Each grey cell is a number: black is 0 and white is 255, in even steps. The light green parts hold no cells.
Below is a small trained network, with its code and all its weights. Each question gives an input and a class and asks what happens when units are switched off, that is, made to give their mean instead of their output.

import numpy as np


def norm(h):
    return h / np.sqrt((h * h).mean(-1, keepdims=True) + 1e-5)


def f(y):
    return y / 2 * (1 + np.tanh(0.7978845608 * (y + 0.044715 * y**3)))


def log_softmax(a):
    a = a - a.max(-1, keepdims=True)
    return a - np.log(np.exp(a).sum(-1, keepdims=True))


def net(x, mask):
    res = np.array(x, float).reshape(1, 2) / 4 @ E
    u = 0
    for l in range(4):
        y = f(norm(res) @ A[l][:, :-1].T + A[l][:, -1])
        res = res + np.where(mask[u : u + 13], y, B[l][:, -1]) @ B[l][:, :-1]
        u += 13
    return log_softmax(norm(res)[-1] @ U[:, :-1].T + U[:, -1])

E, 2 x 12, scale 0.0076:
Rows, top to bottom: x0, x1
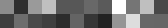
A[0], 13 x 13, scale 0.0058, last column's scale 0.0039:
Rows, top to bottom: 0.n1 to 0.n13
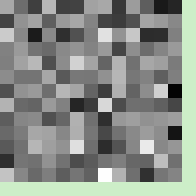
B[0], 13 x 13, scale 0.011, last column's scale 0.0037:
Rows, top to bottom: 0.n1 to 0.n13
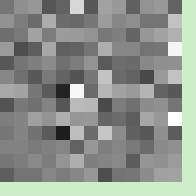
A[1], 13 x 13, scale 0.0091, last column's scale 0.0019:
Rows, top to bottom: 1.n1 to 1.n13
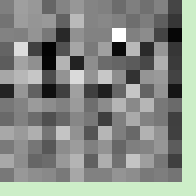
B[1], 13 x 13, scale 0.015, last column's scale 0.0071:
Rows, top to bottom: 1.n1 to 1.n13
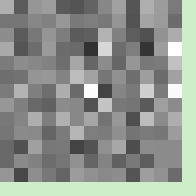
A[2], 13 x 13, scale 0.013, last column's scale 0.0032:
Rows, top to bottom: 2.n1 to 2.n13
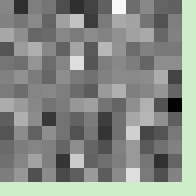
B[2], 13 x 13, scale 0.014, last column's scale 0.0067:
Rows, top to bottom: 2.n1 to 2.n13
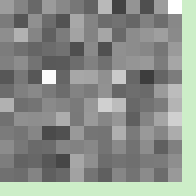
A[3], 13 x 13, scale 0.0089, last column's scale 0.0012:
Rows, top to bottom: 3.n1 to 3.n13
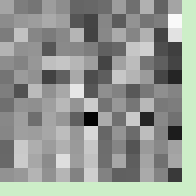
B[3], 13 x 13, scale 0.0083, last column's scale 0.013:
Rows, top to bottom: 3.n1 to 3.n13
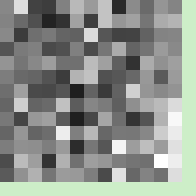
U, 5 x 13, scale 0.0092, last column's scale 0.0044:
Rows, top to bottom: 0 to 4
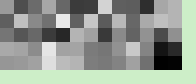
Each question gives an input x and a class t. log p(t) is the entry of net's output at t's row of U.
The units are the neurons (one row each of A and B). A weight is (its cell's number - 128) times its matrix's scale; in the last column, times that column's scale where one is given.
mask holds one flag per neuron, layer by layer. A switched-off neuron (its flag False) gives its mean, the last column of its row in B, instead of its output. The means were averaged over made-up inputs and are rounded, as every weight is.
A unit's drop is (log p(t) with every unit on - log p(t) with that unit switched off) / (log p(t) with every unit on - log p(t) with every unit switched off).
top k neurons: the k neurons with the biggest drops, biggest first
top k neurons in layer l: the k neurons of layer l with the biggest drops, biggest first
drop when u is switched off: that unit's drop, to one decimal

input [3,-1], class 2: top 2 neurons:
(0.n6 1.n4)
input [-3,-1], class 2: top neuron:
(0.n4)
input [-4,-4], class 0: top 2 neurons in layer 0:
(0.n9 0.n3)
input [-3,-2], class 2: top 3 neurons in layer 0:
(0.n4 0.n6 0.n2)
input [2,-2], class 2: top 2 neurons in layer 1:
(1.n4 1.n7)
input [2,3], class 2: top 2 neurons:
(0.n9 1.n7)
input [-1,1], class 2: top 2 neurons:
(1.n7 1.n10)
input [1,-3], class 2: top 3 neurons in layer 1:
(1.n9 1.n7 1.n4)
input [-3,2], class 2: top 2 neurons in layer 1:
(1.n4 1.n7)
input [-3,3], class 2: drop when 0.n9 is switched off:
1.2
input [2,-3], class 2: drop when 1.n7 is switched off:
1.0
